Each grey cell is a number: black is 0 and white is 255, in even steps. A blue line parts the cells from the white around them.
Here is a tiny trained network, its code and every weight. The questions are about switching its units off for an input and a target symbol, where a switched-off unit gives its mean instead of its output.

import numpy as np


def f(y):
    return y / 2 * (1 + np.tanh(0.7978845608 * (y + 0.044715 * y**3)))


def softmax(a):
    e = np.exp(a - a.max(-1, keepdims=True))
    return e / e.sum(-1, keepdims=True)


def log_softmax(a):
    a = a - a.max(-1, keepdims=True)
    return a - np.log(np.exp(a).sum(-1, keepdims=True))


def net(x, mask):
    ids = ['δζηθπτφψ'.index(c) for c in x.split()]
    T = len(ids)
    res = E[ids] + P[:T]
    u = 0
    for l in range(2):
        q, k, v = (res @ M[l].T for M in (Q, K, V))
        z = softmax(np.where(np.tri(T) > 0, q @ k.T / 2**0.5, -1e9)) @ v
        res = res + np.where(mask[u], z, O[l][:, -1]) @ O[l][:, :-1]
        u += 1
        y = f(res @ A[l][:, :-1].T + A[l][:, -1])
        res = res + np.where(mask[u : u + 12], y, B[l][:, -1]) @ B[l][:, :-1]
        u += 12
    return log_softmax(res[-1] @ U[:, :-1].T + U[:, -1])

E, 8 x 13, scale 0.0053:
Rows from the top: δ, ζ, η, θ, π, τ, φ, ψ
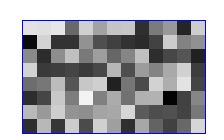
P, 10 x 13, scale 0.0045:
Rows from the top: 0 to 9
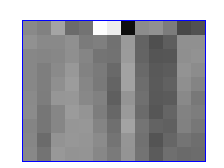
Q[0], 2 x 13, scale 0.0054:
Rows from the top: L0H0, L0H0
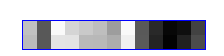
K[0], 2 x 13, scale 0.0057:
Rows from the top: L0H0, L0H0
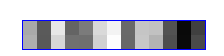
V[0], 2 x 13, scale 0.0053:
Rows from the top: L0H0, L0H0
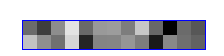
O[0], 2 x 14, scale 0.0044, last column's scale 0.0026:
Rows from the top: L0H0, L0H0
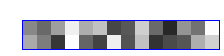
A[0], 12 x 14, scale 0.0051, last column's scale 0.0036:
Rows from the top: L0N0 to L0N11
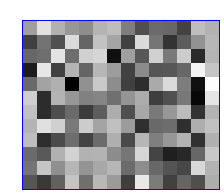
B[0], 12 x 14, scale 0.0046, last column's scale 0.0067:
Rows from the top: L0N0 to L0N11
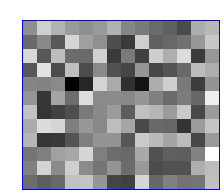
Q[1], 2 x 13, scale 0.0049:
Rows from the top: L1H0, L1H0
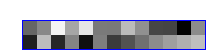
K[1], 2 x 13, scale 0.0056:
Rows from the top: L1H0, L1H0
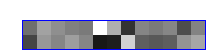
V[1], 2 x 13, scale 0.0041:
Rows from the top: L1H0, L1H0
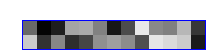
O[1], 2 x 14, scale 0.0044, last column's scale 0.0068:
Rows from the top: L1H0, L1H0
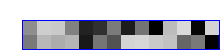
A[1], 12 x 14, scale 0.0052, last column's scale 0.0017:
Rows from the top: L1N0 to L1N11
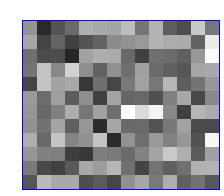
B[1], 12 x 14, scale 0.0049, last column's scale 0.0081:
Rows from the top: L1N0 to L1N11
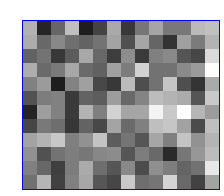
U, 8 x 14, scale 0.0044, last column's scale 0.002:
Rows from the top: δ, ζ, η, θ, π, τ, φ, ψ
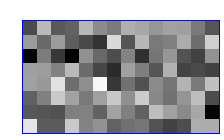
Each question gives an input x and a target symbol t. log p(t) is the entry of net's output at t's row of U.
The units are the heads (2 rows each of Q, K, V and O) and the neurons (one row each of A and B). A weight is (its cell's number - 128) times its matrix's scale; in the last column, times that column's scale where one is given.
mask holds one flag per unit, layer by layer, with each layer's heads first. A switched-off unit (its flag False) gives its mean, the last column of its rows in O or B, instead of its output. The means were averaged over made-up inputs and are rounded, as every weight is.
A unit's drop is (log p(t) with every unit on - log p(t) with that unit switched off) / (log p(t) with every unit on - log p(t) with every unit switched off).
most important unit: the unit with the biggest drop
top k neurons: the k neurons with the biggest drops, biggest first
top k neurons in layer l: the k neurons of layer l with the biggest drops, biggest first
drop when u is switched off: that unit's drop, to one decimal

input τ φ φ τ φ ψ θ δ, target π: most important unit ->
L0H0
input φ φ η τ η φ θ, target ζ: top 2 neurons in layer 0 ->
L0N6; L0N8
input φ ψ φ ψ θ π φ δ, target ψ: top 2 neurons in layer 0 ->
L0N7; L0N0
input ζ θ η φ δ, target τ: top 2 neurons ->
L0N4; L1N6
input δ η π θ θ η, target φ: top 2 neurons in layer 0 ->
L0N4; L0N7
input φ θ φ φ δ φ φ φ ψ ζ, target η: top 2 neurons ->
L1N2; L0N4
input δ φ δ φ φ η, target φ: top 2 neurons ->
L1N6; L1N0
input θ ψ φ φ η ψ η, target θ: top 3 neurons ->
L0N4; L0N8; L0N6
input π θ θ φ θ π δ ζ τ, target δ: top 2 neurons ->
L1N6; L0N4
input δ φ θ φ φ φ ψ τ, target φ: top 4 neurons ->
L1N6; L1N0; L0N4; L0N7
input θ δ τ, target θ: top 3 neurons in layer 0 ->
L0N8; L0N6; L0N4
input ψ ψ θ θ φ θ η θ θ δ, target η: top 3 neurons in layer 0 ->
L0N1; L0N3; L0N11
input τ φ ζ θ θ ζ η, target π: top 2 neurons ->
L0N2; L1N8
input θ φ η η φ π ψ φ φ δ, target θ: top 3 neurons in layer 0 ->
L0N4; L0N8; L0N6
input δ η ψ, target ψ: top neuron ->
L0N3
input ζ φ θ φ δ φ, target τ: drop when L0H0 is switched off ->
0.7
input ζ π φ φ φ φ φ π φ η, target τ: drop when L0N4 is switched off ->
0.8
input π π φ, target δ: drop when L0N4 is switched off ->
0.3
